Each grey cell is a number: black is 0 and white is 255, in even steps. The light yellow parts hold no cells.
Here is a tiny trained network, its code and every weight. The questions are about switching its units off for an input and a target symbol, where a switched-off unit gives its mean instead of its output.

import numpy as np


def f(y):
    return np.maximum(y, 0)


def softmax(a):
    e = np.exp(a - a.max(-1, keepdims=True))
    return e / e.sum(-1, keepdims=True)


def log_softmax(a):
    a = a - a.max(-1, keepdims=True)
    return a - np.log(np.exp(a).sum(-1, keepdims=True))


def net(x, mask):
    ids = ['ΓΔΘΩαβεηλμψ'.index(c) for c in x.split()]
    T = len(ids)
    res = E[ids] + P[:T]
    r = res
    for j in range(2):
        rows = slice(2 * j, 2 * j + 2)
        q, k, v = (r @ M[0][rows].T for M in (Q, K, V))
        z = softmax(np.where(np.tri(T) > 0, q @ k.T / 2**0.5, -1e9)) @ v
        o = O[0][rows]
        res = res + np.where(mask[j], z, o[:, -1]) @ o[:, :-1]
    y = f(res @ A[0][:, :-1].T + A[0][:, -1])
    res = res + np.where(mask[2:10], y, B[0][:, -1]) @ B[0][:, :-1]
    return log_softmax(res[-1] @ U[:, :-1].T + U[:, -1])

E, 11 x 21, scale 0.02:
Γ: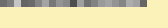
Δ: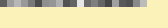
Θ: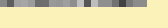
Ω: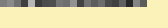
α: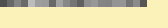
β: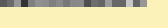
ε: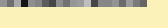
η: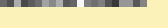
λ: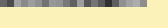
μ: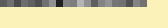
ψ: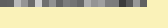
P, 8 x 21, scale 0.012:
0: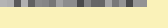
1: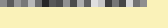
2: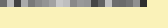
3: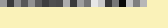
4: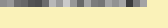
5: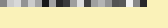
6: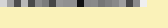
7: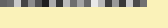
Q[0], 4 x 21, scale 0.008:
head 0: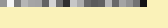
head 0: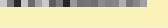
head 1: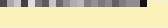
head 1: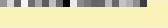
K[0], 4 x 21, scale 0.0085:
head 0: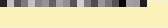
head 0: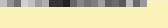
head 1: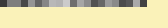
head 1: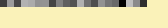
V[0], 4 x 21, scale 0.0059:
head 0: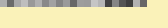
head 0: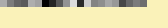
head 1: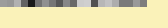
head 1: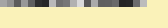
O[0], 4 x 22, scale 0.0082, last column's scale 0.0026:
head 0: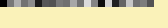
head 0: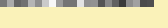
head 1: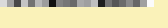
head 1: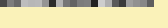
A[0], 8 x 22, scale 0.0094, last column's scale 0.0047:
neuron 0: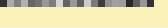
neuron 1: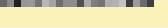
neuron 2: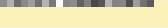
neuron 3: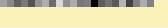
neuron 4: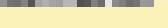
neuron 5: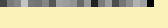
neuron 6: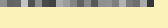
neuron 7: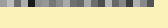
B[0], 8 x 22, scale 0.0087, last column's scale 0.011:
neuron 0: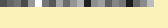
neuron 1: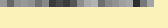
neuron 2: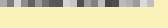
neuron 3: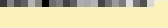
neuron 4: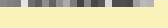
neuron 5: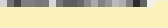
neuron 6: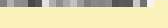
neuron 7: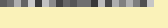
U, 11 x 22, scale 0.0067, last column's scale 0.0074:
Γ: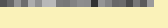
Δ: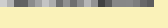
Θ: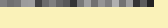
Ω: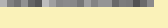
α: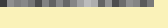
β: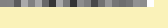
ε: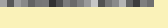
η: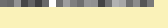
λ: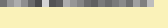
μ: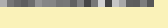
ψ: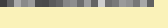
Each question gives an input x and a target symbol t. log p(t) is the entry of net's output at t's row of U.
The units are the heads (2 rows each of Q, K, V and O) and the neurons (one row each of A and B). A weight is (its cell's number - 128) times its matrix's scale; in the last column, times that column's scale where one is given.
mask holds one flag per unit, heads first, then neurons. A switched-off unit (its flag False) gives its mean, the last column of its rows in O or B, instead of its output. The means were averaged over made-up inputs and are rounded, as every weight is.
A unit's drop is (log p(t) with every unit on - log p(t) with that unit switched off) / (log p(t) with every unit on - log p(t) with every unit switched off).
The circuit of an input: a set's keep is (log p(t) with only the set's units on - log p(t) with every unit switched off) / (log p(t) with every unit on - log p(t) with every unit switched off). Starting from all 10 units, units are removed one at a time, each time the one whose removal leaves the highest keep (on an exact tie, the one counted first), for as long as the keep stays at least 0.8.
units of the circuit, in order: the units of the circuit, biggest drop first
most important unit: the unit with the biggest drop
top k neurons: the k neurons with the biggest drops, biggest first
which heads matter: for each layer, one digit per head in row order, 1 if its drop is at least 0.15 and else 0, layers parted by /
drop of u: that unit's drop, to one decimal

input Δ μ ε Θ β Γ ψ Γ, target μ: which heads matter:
10
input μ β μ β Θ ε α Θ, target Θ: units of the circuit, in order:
(head 1; neuron 5; head 0)
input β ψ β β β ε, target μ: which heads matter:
10
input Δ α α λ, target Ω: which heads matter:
11
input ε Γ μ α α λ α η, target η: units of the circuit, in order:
(head 1)
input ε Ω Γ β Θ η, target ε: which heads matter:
11
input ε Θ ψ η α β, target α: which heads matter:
10
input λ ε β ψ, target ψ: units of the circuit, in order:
(head 1; head 0)
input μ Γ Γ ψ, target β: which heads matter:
01
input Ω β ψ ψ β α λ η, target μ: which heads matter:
10
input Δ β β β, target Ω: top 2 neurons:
(neuron 5; neuron 6)
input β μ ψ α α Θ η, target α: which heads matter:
00
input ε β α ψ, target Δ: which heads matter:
11
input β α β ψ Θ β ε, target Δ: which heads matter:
10
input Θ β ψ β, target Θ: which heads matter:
11
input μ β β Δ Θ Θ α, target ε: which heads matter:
01
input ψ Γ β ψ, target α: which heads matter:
10
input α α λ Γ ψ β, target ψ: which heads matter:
11
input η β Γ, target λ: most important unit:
neuron 7
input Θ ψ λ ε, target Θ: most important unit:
head 1
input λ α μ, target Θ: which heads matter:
00
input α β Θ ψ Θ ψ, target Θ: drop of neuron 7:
0.0
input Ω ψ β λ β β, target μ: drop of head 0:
1.0
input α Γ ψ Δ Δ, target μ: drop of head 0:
0.1
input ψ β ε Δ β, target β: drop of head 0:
0.1
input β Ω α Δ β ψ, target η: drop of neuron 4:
0.0
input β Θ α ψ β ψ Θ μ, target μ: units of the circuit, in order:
(head 0)
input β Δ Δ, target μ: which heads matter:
00
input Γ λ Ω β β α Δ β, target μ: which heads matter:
10
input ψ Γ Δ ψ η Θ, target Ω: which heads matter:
11
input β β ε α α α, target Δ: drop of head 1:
0.3
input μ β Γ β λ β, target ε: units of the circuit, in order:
(head 1; head 0)
